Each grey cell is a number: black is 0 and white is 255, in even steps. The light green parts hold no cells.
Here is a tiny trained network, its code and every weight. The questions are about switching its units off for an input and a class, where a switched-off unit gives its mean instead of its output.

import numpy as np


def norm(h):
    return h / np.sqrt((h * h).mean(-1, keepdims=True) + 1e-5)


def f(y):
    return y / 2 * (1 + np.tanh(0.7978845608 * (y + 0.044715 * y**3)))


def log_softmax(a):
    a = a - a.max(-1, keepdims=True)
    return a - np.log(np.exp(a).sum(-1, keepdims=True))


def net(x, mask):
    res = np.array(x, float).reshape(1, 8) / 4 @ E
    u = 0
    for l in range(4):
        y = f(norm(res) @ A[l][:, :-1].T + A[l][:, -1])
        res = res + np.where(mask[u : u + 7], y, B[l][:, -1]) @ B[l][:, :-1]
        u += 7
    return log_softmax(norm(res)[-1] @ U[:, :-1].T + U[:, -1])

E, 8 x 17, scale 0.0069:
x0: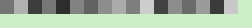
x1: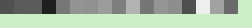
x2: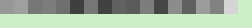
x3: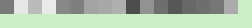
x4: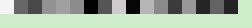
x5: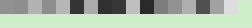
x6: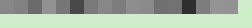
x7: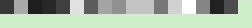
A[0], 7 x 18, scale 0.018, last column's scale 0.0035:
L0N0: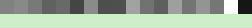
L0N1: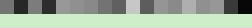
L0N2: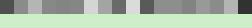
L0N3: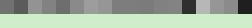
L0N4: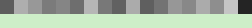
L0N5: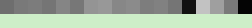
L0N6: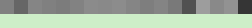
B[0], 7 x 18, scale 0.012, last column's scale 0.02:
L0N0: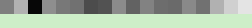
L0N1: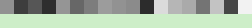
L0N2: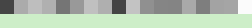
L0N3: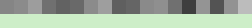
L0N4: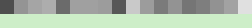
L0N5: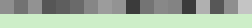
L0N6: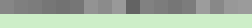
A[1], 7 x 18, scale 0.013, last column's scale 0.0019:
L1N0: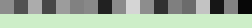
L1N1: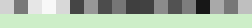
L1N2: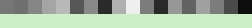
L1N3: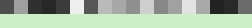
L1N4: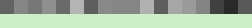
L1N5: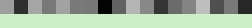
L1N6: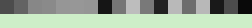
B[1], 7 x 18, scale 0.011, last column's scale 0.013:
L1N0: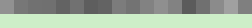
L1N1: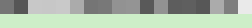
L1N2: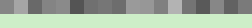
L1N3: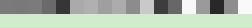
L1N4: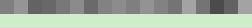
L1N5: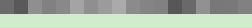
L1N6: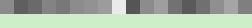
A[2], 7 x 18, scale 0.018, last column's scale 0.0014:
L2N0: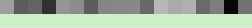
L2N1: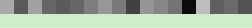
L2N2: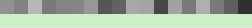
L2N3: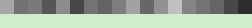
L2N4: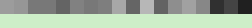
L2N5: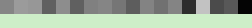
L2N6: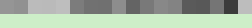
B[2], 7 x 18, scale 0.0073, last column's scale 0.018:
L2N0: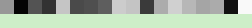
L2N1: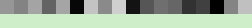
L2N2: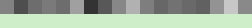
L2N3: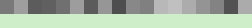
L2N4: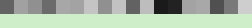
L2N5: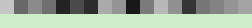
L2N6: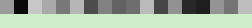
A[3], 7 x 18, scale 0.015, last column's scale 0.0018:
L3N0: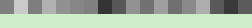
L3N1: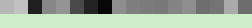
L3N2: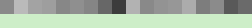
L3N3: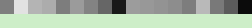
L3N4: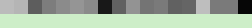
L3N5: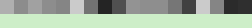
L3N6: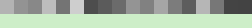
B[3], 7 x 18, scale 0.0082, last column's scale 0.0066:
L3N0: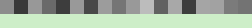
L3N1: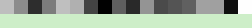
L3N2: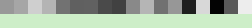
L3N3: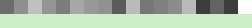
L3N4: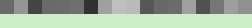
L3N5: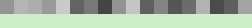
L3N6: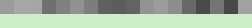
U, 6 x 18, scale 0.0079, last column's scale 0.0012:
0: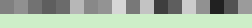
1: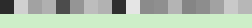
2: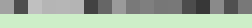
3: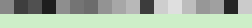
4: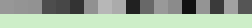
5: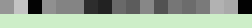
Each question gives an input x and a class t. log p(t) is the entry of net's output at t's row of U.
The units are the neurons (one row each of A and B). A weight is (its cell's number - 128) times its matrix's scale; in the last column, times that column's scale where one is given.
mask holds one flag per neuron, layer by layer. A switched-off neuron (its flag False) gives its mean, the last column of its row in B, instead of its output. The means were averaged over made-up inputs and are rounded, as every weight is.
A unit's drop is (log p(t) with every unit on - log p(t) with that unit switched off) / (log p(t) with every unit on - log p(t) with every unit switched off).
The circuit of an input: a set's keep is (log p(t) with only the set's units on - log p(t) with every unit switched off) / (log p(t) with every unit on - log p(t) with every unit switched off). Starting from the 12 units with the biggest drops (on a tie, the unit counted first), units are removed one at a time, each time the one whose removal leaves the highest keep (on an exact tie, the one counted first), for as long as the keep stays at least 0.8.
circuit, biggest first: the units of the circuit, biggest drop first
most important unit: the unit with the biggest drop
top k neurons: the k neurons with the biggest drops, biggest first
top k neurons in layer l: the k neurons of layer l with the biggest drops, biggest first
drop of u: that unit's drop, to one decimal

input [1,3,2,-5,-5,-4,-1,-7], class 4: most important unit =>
L0N5
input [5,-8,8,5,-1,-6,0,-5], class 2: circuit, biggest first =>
L1N1, L0N5, L0N4
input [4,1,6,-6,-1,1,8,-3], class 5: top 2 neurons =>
L0N0, L3N1
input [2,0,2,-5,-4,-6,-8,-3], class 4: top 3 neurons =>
L0N3, L0N5, L2N1
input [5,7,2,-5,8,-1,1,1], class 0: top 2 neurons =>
L1N3, L2N4
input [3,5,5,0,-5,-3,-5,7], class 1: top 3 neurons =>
L0N4, L0N2, L2N0
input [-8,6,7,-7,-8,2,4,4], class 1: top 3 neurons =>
L0N2, L0N4, L2N0
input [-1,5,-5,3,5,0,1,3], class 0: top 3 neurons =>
L1N3, L2N4, L0N0
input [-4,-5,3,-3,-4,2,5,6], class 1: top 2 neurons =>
L0N2, L0N4
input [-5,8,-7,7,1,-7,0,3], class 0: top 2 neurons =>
L1N3, L2N4
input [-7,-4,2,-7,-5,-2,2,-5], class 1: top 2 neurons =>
L0N2, L2N0
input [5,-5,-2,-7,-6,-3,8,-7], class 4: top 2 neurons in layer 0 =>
L0N5, L0N3
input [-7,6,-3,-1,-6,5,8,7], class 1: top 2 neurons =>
L0N2, L0N4
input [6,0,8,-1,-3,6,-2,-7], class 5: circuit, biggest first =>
L0N0
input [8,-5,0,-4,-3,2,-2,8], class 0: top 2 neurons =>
L1N3, L0N2
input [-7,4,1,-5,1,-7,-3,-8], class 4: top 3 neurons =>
L0N5, L2N1, L0N3
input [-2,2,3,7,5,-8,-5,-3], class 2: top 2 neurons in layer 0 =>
L0N1, L0N5
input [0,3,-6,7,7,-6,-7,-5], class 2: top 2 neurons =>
L1N1, L0N1
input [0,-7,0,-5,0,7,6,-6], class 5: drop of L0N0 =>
0.9
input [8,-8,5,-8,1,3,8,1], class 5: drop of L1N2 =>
0.0
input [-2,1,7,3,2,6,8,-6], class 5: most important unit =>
L0N0
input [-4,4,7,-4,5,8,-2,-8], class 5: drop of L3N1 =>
0.1
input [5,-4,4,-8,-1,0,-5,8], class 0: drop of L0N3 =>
-0.1
